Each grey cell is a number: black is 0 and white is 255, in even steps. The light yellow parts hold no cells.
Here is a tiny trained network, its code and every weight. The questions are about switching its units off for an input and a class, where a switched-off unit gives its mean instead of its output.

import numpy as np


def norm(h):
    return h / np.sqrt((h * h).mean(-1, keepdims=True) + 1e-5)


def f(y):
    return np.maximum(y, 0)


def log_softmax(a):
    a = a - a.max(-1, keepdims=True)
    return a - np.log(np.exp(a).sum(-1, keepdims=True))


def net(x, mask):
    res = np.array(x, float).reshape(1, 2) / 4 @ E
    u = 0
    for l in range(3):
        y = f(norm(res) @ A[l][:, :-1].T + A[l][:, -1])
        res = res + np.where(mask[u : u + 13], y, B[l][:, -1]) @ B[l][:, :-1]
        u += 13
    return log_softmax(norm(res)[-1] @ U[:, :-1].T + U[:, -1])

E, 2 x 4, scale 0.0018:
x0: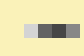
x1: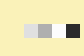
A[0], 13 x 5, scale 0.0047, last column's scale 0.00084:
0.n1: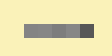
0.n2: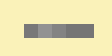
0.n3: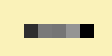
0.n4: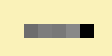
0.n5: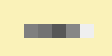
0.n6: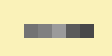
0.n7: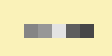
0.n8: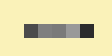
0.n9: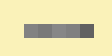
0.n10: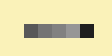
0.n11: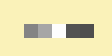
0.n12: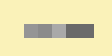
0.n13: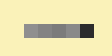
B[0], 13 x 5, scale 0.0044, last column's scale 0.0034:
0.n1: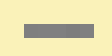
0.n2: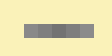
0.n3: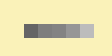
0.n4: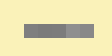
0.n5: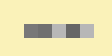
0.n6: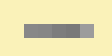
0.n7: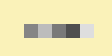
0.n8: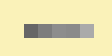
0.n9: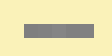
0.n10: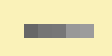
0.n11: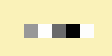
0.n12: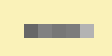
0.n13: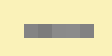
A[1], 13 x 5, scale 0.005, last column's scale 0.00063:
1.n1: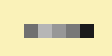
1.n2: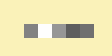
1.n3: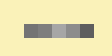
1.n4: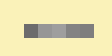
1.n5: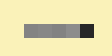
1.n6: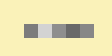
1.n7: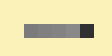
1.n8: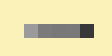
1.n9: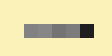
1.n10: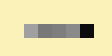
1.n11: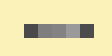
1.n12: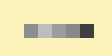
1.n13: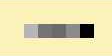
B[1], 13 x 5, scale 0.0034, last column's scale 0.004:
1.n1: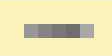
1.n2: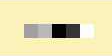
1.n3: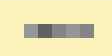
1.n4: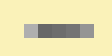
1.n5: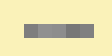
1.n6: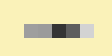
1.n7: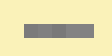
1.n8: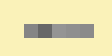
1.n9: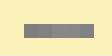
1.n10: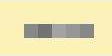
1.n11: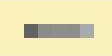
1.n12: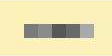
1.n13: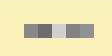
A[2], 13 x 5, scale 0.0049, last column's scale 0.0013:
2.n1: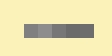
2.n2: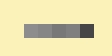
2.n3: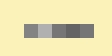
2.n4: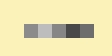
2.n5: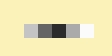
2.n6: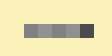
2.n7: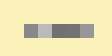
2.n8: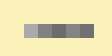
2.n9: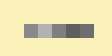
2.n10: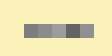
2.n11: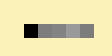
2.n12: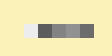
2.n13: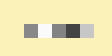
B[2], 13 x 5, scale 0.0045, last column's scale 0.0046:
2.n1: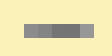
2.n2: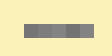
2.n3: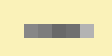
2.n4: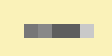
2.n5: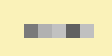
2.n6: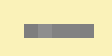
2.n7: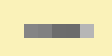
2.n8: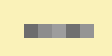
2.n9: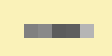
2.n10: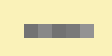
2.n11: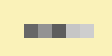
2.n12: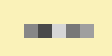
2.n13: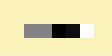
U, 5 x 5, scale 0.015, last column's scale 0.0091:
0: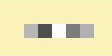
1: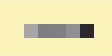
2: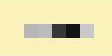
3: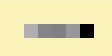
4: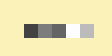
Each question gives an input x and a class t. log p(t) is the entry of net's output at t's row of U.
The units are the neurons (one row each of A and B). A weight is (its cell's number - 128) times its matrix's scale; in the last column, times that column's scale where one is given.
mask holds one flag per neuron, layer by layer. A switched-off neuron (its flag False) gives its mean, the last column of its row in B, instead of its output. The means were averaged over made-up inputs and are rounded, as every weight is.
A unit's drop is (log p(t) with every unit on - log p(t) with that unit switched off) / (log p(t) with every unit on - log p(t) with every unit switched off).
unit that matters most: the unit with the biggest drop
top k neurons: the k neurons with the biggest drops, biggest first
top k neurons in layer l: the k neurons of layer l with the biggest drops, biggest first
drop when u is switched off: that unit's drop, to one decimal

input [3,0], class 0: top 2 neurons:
[0.n11 0.n7]
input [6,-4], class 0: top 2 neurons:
[0.n11 2.n13]
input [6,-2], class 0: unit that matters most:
0.n11
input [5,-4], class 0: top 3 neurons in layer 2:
[2.n13 2.n5 2.n11]
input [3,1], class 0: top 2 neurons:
[0.n11 0.n7]
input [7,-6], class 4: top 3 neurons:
[0.n11 1.n2 2.n13]
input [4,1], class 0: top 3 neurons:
[0.n11 0.n7 1.n2]
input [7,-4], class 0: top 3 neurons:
[0.n11 2.n13 1.n2]
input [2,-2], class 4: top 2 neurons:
[0.n11 1.n2]
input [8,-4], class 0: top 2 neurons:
[0.n11 2.n13]
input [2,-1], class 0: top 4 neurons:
[0.n11 0.n7 1.n2 2.n13]
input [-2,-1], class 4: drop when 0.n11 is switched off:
1.0
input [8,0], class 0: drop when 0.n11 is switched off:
0.8
